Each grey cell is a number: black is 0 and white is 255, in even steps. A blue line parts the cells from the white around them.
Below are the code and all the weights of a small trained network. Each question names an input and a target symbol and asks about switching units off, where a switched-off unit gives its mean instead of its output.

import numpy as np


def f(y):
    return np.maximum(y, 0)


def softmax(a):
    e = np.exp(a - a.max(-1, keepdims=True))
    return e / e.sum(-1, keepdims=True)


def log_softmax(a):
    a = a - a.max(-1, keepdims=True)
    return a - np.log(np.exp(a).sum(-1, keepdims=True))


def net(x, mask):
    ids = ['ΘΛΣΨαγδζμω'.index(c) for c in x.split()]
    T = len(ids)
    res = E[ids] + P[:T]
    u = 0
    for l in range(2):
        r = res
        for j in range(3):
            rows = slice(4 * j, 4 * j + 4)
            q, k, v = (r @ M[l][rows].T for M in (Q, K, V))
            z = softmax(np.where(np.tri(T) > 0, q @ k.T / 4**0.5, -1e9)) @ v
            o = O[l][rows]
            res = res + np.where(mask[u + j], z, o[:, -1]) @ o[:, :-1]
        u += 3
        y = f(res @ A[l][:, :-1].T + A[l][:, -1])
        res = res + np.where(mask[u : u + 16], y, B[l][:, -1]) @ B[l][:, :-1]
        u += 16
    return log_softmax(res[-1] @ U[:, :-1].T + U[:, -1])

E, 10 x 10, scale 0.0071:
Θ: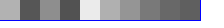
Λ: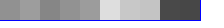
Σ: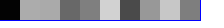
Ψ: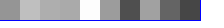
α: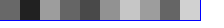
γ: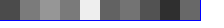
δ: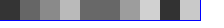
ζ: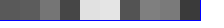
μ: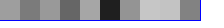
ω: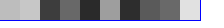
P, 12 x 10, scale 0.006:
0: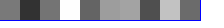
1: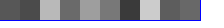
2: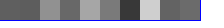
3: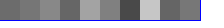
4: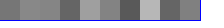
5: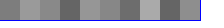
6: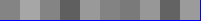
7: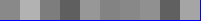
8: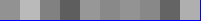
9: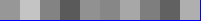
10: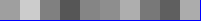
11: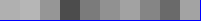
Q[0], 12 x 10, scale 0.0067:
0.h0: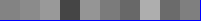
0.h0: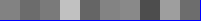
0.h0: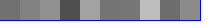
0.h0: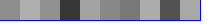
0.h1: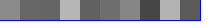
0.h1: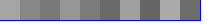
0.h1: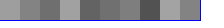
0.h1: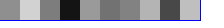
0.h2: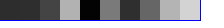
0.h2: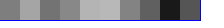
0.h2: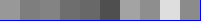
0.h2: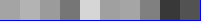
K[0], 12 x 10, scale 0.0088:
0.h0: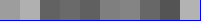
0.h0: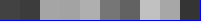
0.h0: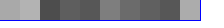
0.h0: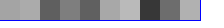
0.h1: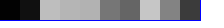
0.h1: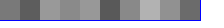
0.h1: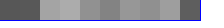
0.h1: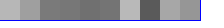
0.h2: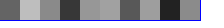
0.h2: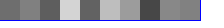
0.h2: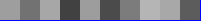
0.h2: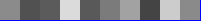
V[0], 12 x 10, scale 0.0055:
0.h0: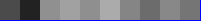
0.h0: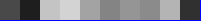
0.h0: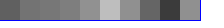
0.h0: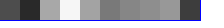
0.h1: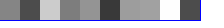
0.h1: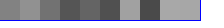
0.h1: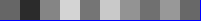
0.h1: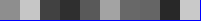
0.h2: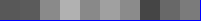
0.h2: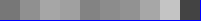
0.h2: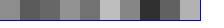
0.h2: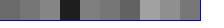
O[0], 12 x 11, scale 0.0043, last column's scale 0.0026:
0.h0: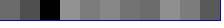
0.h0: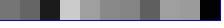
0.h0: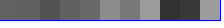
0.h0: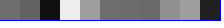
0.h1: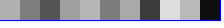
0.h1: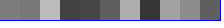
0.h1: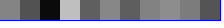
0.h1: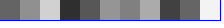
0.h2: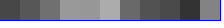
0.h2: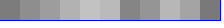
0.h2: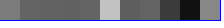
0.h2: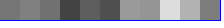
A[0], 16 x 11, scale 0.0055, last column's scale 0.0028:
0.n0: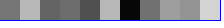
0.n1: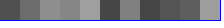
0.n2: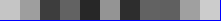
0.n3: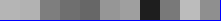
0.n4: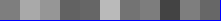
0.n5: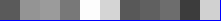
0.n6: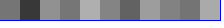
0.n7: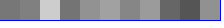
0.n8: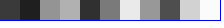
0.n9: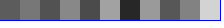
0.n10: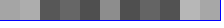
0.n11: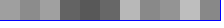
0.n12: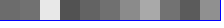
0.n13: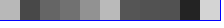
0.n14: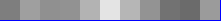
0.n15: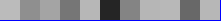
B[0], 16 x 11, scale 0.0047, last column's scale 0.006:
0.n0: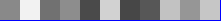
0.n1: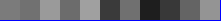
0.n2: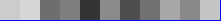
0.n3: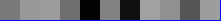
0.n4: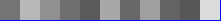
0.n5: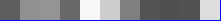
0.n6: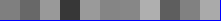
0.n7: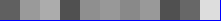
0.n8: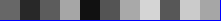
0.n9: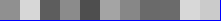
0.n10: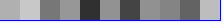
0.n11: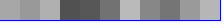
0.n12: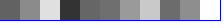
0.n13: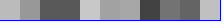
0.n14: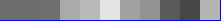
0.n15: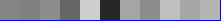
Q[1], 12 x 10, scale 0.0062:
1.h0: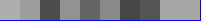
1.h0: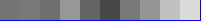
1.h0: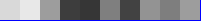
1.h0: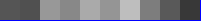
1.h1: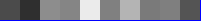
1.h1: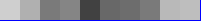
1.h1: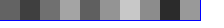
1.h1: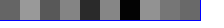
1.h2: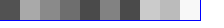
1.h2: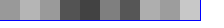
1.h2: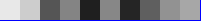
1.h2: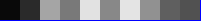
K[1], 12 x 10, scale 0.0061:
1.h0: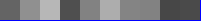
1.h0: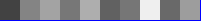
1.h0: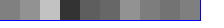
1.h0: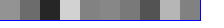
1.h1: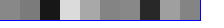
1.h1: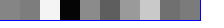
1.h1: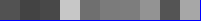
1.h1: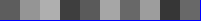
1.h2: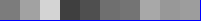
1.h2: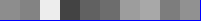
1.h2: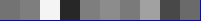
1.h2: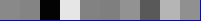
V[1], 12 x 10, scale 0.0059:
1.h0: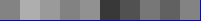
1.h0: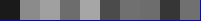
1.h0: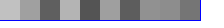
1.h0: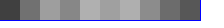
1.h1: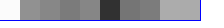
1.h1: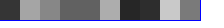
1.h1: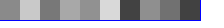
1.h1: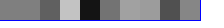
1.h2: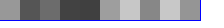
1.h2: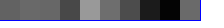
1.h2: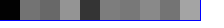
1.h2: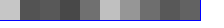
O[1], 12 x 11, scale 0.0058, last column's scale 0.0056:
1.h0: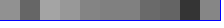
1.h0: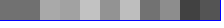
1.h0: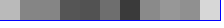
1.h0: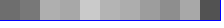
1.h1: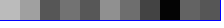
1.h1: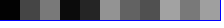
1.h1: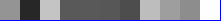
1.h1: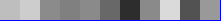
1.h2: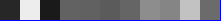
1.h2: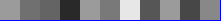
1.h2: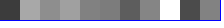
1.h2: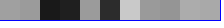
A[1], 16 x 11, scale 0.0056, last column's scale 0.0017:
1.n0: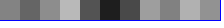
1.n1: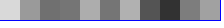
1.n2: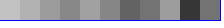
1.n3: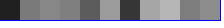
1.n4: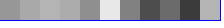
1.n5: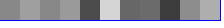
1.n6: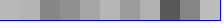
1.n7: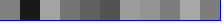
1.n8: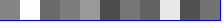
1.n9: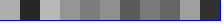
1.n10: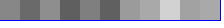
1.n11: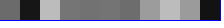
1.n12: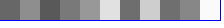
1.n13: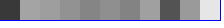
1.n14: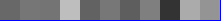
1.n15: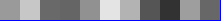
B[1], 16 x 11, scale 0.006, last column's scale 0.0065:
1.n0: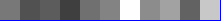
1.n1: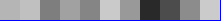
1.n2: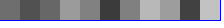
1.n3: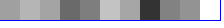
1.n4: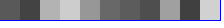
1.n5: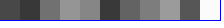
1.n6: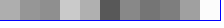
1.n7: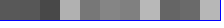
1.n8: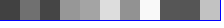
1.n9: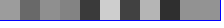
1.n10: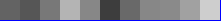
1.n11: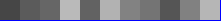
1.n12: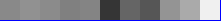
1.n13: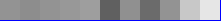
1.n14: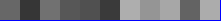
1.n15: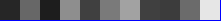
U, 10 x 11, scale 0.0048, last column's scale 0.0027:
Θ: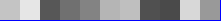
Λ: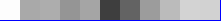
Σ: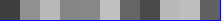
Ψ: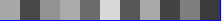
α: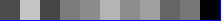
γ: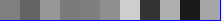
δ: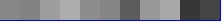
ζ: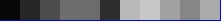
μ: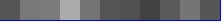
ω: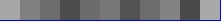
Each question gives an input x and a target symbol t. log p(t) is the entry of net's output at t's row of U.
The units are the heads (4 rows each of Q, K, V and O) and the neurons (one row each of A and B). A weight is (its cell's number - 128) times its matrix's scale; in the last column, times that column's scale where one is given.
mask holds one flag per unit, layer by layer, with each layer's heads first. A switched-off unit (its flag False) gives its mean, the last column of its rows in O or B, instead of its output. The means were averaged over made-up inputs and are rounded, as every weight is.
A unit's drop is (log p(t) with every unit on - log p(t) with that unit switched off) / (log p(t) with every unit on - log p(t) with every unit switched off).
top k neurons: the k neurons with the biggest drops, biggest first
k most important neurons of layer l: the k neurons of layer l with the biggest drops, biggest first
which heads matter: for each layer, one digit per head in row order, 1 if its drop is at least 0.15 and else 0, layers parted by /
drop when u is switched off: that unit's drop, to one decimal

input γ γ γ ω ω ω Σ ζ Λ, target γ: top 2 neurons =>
[0.n1 1.n4]
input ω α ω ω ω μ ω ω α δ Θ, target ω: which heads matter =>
000 / 110
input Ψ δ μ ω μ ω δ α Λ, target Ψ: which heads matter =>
001 / 011
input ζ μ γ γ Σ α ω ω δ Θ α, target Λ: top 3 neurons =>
[0.n8 0.n5 1.n15]
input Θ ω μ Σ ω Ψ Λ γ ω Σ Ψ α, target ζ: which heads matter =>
000 / 000
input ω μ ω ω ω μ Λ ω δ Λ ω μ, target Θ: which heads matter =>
101 / 010
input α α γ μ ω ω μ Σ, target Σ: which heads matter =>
000 / 011
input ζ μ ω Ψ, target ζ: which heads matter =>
001 / 011
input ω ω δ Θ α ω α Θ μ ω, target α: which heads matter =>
010 / 011
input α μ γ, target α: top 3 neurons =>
[1.n8 0.n8 0.n5]
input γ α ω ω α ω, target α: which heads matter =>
000 / 011
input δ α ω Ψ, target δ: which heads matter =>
000 / 011
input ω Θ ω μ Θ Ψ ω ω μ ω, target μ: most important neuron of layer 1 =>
[1.n5]
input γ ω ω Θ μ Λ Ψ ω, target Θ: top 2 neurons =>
[1.n1 0.n13]
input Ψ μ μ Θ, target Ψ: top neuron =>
[1.n9]
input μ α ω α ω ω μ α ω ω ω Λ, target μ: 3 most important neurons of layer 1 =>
[1.n15 1.n5 1.n4]
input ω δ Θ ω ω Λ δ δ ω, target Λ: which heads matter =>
000 / 010
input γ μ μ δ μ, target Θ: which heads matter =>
011 / 010
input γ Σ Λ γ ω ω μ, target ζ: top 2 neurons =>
[0.n2 0.n0]
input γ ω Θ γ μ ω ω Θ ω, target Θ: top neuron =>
[1.n1]
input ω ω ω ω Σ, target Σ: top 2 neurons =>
[1.n3 0.n0]
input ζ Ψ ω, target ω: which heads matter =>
100 / 110
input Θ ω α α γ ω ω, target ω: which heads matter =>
110 / 110
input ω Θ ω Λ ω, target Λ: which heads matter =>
110 / 010
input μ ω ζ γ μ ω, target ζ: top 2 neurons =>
[0.n5 1.n3]
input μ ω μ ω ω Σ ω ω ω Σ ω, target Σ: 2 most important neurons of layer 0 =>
[0.n12 0.n0]
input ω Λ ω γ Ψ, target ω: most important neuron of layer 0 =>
[0.n2]
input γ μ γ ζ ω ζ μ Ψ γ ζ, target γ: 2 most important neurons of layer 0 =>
[0.n1 0.n5]
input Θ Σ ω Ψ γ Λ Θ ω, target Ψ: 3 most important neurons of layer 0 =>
[0.n5 0.n7 0.n12]
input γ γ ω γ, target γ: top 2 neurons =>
[0.n1 0.n5]
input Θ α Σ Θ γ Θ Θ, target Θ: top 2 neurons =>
[0.n13 1.n1]
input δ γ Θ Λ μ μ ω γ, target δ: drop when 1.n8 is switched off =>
0.2
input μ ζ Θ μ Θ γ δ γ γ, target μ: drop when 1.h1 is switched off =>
0.7
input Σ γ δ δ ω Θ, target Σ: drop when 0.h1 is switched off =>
0.1
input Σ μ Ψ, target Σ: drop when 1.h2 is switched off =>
0.2
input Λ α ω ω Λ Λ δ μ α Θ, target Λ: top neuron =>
[0.n8]
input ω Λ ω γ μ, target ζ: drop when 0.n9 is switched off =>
0.2
